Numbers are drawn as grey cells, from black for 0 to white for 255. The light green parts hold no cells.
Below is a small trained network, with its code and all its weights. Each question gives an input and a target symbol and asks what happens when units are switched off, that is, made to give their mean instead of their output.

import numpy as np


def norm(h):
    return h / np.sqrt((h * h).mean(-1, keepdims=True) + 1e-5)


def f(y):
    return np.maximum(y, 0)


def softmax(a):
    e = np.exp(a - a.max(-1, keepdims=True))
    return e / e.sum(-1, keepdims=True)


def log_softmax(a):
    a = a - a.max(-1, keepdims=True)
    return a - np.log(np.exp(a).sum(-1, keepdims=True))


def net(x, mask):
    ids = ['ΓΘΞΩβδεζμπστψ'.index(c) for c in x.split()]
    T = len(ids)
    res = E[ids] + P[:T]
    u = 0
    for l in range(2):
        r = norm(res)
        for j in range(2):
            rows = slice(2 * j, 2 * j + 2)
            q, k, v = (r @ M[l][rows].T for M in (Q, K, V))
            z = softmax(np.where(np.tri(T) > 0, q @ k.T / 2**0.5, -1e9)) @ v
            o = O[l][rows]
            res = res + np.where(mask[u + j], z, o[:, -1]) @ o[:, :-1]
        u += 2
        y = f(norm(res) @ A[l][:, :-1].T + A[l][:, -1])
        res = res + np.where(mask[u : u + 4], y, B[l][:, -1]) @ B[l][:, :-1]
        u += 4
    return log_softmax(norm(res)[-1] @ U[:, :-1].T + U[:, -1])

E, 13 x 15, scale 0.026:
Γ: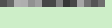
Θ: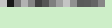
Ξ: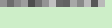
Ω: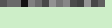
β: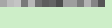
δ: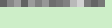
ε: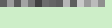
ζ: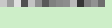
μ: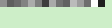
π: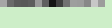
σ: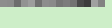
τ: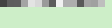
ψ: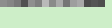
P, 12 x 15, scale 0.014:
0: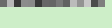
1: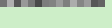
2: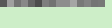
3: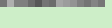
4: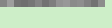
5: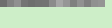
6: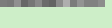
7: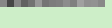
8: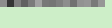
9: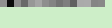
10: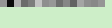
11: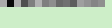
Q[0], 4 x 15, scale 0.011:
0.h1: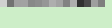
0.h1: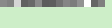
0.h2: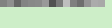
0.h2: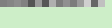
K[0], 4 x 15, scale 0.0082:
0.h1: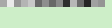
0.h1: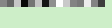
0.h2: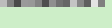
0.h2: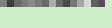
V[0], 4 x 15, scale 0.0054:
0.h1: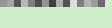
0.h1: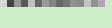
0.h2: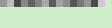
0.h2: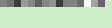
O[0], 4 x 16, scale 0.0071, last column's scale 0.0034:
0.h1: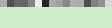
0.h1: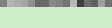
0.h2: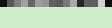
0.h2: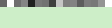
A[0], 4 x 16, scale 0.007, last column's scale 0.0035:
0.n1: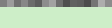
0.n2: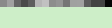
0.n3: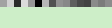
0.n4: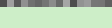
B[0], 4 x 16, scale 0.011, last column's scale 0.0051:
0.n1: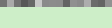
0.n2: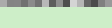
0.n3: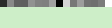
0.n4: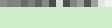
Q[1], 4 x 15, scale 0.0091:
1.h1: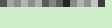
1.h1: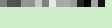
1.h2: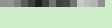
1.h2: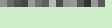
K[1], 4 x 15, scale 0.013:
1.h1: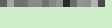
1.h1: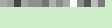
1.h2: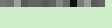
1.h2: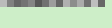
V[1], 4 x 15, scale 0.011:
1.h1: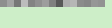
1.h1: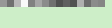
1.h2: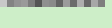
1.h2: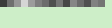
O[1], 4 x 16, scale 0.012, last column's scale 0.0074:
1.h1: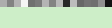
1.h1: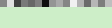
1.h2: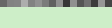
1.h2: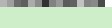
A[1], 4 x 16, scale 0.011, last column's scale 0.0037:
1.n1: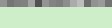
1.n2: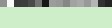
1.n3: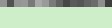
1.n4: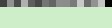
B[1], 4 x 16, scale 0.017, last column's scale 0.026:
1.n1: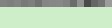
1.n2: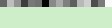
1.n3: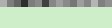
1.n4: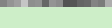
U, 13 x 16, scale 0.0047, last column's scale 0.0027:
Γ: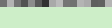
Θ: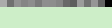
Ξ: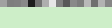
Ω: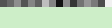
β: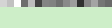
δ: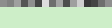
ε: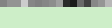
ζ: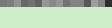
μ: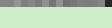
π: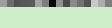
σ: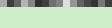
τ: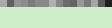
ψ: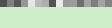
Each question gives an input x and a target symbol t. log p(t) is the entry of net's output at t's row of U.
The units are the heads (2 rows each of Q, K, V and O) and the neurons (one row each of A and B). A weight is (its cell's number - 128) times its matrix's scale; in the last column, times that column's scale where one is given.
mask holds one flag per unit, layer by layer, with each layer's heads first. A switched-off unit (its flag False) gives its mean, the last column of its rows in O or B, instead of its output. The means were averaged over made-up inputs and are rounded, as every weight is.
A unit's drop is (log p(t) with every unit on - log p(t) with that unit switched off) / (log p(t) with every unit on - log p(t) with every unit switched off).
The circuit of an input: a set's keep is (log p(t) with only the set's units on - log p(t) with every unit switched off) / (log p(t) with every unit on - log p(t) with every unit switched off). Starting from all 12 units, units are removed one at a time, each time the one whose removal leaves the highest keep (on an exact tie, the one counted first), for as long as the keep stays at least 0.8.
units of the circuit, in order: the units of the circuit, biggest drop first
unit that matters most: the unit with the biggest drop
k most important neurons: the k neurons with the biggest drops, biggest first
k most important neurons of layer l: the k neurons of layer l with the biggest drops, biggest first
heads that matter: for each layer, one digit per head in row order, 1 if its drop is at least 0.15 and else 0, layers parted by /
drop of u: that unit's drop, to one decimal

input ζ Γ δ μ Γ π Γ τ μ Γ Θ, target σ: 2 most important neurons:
[1.n2, 1.n4]
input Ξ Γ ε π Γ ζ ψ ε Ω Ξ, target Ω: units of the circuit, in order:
[1.h1, 1.n2]
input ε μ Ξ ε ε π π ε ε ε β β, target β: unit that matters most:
1.h2
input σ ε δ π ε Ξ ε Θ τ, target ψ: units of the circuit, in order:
[1.n2, 1.h1]
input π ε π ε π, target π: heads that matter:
00 / 10
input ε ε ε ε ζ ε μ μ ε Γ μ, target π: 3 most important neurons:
[1.n2, 1.n3, 1.n4]
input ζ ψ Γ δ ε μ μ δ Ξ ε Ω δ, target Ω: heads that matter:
10 / 10
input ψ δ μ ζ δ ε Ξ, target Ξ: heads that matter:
00 / 10
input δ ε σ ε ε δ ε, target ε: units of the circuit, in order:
[1.h1, 1.n2, 1.h2]
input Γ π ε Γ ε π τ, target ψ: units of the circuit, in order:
[1.h1, 1.n2]
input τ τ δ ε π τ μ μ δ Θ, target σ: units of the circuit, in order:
[1.n2, 1.h2]
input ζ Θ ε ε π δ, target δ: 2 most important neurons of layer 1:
[1.n2, 1.n4]
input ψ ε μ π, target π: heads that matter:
00 / 11
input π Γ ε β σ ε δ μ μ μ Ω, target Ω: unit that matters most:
0.h1
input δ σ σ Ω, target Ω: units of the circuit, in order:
[1.h1, 1.n2]
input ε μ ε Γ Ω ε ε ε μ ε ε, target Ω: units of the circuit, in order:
[0.h1, 1.h1]
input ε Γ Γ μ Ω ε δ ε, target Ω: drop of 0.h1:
1.1
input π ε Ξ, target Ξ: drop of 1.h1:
0.8
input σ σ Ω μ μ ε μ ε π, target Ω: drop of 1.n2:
0.1
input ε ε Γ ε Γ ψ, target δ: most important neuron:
[1.n2]
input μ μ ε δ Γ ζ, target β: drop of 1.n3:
0.0
